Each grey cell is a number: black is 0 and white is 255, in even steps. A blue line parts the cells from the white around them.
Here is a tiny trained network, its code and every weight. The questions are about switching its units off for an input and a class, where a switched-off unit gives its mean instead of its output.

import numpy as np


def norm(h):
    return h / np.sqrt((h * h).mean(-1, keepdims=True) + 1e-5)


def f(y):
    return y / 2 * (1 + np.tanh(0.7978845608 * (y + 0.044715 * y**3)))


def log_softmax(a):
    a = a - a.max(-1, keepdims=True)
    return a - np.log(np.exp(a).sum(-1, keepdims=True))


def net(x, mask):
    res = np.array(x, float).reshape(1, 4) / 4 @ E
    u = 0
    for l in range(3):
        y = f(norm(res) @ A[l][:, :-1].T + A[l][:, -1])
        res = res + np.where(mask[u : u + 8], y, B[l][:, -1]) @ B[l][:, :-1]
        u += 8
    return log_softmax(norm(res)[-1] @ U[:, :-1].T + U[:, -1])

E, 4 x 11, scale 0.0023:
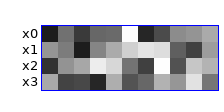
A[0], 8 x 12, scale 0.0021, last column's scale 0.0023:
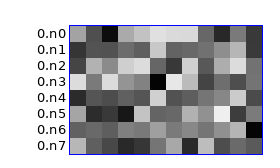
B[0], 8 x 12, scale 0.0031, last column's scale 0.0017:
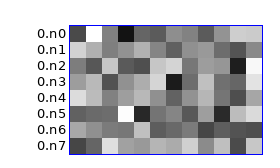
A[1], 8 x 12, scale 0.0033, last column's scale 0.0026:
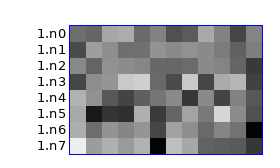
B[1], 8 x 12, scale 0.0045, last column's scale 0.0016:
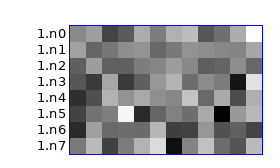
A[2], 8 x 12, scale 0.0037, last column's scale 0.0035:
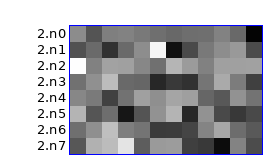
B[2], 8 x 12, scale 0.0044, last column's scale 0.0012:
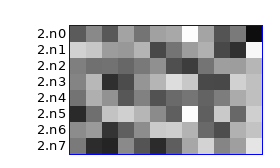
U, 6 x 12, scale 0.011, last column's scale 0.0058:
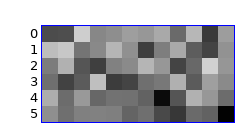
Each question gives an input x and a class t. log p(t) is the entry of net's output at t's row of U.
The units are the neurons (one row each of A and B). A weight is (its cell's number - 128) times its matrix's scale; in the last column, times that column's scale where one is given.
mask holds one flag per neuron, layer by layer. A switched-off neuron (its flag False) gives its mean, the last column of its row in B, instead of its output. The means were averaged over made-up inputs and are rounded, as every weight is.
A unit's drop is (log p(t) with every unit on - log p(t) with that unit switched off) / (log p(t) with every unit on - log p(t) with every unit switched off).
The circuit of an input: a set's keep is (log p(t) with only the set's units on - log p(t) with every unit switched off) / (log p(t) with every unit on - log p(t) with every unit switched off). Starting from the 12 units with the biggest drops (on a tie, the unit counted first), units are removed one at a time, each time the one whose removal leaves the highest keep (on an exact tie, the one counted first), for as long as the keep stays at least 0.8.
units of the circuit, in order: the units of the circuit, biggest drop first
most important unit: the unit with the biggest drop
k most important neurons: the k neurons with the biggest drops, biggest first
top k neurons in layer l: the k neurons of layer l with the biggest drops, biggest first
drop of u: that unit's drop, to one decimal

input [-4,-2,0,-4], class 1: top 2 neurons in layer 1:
1.n7, 1.n5
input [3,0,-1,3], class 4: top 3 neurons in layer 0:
0.n5, 0.n3, 0.n4
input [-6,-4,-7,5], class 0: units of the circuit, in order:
2.n5
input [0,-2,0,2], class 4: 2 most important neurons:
0.n5, 1.n5
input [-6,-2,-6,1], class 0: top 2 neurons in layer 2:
2.n5, 2.n1
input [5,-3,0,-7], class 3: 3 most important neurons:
2.n7, 1.n7, 0.n3
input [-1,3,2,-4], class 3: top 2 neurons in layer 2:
2.n7, 2.n3
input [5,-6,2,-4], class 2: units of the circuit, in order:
2.n3, 2.n6
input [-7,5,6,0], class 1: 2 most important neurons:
1.n7, 0.n7
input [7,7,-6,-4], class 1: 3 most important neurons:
2.n1, 1.n0, 1.n3
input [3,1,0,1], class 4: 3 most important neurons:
0.n4, 1.n7, 0.n3
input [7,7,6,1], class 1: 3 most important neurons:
2.n1, 0.n7, 1.n0
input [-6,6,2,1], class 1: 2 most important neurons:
1.n7, 0.n3
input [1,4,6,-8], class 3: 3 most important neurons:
2.n7, 0.n7, 1.n4
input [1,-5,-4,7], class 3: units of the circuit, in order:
1.n5
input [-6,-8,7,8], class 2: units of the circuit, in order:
2.n3, 2.n6, 0.n7
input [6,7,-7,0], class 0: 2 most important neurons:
2.n5, 1.n0
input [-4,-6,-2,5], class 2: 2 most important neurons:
2.n3, 2.n6
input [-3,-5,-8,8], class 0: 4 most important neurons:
2.n5, 2.n7, 0.n7, 1.n4
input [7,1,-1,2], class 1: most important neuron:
2.n1
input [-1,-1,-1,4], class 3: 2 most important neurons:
0.n2, 0.n4
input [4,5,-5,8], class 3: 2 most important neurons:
1.n5, 0.n2
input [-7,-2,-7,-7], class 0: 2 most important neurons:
2.n5, 0.n5
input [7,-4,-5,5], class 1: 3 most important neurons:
2.n1, 1.n3, 0.n2
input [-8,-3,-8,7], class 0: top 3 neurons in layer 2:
2.n5, 2.n1, 2.n7
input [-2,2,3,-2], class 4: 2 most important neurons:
0.n2, 2.n2
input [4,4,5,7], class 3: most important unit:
1.n5
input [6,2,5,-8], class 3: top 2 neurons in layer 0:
0.n3, 0.n7
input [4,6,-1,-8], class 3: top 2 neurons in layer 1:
1.n0, 1.n7
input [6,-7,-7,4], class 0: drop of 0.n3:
0.2
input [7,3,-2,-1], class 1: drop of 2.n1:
0.1
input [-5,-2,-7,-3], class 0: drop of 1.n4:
0.0
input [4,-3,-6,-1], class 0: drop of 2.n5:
0.1
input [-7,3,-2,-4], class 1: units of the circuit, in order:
1.n7
